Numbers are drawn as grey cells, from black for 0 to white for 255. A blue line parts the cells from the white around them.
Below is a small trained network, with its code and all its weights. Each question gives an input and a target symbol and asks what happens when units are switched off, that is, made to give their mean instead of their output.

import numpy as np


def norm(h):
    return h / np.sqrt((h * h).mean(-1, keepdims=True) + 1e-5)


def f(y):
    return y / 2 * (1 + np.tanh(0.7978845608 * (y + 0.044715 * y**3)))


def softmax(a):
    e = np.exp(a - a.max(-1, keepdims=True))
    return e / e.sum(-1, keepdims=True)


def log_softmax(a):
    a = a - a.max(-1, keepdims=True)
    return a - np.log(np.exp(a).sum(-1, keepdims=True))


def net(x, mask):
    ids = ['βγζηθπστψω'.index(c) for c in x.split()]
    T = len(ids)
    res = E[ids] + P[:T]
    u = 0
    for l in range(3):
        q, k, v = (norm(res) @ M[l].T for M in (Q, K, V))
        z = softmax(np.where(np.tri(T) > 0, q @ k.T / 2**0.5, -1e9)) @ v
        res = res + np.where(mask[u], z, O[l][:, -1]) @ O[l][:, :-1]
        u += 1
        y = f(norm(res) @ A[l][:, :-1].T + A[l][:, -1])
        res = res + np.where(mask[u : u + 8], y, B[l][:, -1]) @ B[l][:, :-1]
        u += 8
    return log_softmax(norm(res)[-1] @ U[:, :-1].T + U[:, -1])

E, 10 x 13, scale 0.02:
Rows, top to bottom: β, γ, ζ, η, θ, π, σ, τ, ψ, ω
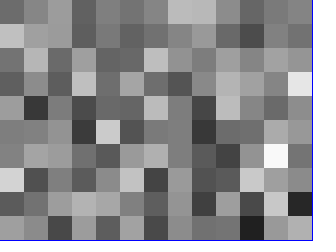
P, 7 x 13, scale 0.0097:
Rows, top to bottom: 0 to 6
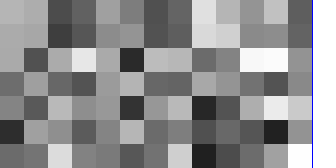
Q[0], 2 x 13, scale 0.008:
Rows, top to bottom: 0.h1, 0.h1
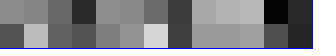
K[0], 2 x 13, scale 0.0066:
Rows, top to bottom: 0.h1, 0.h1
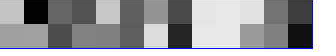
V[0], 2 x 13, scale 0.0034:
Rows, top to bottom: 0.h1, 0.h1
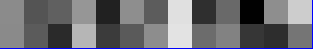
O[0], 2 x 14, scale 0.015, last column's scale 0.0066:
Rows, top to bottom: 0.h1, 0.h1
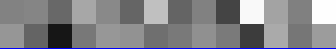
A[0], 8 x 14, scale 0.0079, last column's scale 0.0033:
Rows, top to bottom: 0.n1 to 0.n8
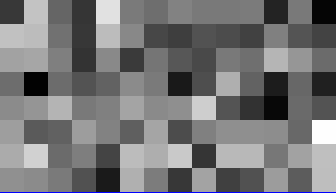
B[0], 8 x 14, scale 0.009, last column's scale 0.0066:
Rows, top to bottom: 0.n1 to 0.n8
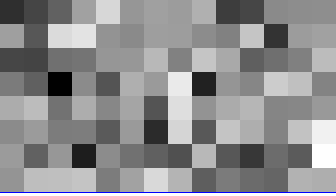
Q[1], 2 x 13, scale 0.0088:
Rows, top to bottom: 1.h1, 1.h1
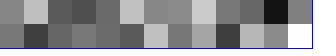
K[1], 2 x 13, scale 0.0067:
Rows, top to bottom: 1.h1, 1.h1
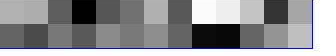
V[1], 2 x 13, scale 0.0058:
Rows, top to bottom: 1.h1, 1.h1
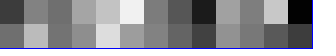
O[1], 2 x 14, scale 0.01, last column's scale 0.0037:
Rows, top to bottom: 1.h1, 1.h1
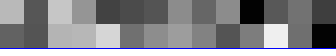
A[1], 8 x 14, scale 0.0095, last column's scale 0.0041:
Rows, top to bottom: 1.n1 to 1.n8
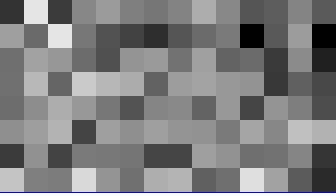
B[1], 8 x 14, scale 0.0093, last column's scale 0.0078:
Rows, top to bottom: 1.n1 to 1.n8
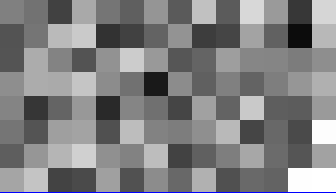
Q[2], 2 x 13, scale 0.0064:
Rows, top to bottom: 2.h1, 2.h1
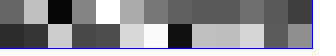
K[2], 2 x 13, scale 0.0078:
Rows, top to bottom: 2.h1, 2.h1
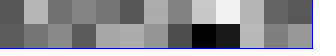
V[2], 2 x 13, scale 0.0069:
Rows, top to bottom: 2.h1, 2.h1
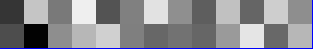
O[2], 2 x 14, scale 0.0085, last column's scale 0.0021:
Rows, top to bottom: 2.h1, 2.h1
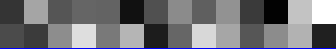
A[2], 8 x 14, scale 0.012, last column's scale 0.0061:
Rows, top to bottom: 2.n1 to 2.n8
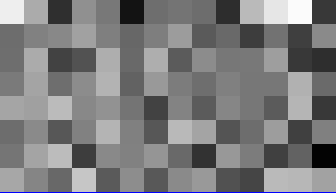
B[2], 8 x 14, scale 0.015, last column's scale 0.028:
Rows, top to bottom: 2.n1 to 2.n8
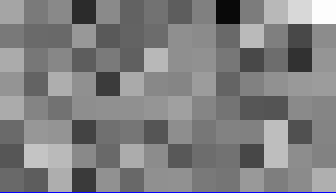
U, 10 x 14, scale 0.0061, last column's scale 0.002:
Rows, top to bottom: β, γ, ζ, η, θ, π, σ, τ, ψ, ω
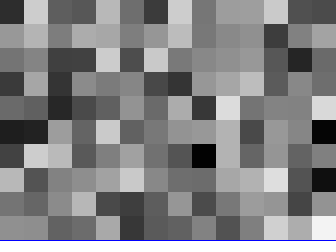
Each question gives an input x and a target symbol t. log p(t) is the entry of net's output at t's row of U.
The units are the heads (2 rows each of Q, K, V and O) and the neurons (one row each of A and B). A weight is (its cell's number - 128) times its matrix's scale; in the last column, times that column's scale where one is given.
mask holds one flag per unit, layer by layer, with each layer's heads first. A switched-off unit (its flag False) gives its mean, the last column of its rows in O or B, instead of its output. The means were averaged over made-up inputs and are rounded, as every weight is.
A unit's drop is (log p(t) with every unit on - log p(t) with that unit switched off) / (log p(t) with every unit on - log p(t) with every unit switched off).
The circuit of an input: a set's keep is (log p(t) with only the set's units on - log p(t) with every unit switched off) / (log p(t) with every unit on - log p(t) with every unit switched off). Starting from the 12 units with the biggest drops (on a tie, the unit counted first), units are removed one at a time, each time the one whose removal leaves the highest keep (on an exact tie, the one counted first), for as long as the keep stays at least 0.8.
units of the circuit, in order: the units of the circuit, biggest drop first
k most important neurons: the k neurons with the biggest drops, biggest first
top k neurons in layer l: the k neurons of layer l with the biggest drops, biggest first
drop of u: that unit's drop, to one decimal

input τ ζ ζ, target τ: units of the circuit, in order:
[0.h1; 2.h1; 2.n1]
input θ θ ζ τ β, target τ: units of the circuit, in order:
[2.h1; 2.n1]
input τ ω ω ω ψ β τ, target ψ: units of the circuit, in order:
[1.h1; 1.n2; 2.n1]
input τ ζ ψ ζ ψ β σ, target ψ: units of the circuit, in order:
[1.h1; 2.n1; 1.n2]
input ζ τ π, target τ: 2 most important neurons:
[0.n3; 2.n1]
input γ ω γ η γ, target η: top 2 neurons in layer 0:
[0.n3; 0.n6]
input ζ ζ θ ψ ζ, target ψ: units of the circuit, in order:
[1.h1; 1.n2; 2.n1]
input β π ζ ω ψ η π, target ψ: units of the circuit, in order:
[1.h1; 2.n1; 1.n2]
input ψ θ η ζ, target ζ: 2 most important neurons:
[1.n1; 2.n1]
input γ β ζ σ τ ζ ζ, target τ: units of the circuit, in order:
[2.h1; 0.n7; 2.n1; 1.n8]
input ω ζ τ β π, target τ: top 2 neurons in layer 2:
[2.n1; 2.n8]
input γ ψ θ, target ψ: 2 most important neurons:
[1.n2; 2.n1]
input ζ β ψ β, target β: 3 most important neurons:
[0.n5; 2.n1; 2.n6]
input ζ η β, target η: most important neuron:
[2.n1]
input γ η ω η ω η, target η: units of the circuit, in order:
[2.n1; 2.h1]
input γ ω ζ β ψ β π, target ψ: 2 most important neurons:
[1.n2; 2.n1]
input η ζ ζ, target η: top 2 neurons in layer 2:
[2.n1; 2.n8]
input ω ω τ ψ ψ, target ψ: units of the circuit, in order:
[1.h1; 2.n1]
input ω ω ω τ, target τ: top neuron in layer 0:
[0.n6]
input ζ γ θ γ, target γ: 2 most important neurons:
[2.n1; 0.n2]
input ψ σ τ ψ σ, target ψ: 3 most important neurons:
[0.n7; 1.n2; 2.n1]
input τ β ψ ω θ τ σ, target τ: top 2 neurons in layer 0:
[0.n3; 0.n6]
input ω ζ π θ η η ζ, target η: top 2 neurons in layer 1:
[1.n6; 1.n8]
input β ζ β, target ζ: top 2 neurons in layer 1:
[1.n6; 1.n1]
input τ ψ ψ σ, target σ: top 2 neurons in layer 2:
[2.n1; 2.n7]
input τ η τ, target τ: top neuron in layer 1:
[1.n6]
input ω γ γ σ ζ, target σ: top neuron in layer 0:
[0.n7]
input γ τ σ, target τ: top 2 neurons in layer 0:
[0.n7; 0.n3]
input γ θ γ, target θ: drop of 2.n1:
0.7
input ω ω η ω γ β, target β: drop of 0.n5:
0.2
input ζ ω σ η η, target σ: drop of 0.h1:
0.8
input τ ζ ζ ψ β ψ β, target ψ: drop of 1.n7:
0.0
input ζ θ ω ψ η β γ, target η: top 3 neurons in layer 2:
[2.n1; 2.n8; 2.n3]
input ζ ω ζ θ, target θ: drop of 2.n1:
0.2
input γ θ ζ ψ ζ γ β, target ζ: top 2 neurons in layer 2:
[2.n1; 2.n4]
